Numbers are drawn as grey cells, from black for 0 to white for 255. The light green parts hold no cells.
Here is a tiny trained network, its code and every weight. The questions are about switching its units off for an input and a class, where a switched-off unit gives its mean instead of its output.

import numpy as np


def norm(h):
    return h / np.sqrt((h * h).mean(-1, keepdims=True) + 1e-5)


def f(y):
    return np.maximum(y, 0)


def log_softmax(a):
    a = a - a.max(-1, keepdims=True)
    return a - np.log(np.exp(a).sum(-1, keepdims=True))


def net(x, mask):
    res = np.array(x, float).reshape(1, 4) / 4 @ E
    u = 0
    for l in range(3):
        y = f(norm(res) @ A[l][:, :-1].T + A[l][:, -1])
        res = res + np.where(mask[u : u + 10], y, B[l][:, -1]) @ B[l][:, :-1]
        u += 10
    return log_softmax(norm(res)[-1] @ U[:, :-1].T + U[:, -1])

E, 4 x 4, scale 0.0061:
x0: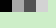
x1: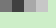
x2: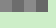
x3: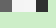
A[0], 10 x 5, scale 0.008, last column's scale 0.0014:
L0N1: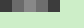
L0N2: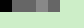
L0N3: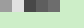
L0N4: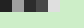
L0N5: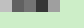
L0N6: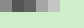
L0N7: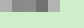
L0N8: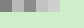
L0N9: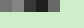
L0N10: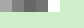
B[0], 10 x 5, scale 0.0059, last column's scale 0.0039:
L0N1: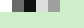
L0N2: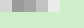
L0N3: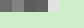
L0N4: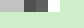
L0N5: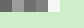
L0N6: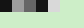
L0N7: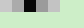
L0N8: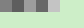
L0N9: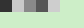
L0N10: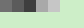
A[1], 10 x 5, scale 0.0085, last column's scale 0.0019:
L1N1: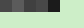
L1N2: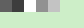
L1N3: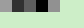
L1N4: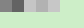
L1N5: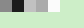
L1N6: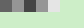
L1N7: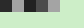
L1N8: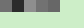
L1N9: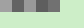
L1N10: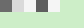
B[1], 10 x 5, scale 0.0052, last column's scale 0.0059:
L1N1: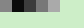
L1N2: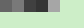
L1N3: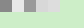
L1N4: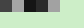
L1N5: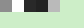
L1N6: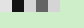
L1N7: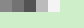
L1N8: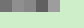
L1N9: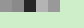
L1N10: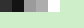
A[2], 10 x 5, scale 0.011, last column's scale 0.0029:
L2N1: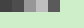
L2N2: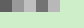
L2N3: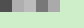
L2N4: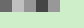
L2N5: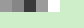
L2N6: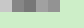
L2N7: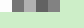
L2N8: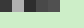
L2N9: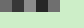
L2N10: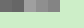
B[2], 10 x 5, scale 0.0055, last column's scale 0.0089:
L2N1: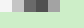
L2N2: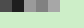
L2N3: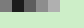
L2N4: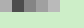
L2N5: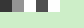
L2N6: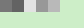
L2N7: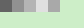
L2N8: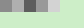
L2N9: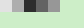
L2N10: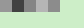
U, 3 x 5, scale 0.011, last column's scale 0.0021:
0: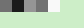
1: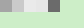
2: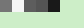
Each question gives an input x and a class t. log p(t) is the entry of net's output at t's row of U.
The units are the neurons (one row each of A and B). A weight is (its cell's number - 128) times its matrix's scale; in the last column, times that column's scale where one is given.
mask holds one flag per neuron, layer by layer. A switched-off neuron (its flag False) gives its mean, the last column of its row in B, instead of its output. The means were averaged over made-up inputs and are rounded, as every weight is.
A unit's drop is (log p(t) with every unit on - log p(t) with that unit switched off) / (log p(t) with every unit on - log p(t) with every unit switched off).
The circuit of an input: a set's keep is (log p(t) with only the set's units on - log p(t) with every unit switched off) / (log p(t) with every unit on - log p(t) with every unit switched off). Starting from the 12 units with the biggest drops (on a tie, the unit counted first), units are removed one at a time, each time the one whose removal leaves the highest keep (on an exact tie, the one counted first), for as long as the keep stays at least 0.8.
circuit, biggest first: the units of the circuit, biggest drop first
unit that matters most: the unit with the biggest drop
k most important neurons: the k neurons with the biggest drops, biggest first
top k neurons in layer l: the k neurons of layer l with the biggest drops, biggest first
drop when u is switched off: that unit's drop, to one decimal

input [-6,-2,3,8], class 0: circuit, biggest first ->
[L1N10 L2N3 L2N2]
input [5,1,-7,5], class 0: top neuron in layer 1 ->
[L1N3]
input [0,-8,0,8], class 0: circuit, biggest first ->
[L1N10 L2N2 L2N3]
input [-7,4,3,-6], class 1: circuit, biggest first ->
[L1N3 L1N10 L2N7]
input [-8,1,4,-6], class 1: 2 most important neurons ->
[L1N3 L1N10]
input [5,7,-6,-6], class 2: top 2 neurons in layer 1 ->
[L1N5 L1N4]
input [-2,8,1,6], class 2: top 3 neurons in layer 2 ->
[L2N9 L2N8 L2N6]
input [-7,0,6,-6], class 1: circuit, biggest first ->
[L1N3 L2N7]
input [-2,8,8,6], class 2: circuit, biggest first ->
[L1N2 L2N9]
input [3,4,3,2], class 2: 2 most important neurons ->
[L1N4 L0N7]
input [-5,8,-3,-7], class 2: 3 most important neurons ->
[L0N4 L1N5 L0N6]
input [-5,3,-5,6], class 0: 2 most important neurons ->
[L1N10 L0N4]
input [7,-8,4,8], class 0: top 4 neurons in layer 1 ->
[L1N10 L1N5 L1N3 L1N4]
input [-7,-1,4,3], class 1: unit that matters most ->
L0N7
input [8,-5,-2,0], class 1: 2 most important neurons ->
[L0N2 L1N6]
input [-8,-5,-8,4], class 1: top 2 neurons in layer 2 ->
[L2N7 L2N4]
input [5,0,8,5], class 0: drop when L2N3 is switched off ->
0.2
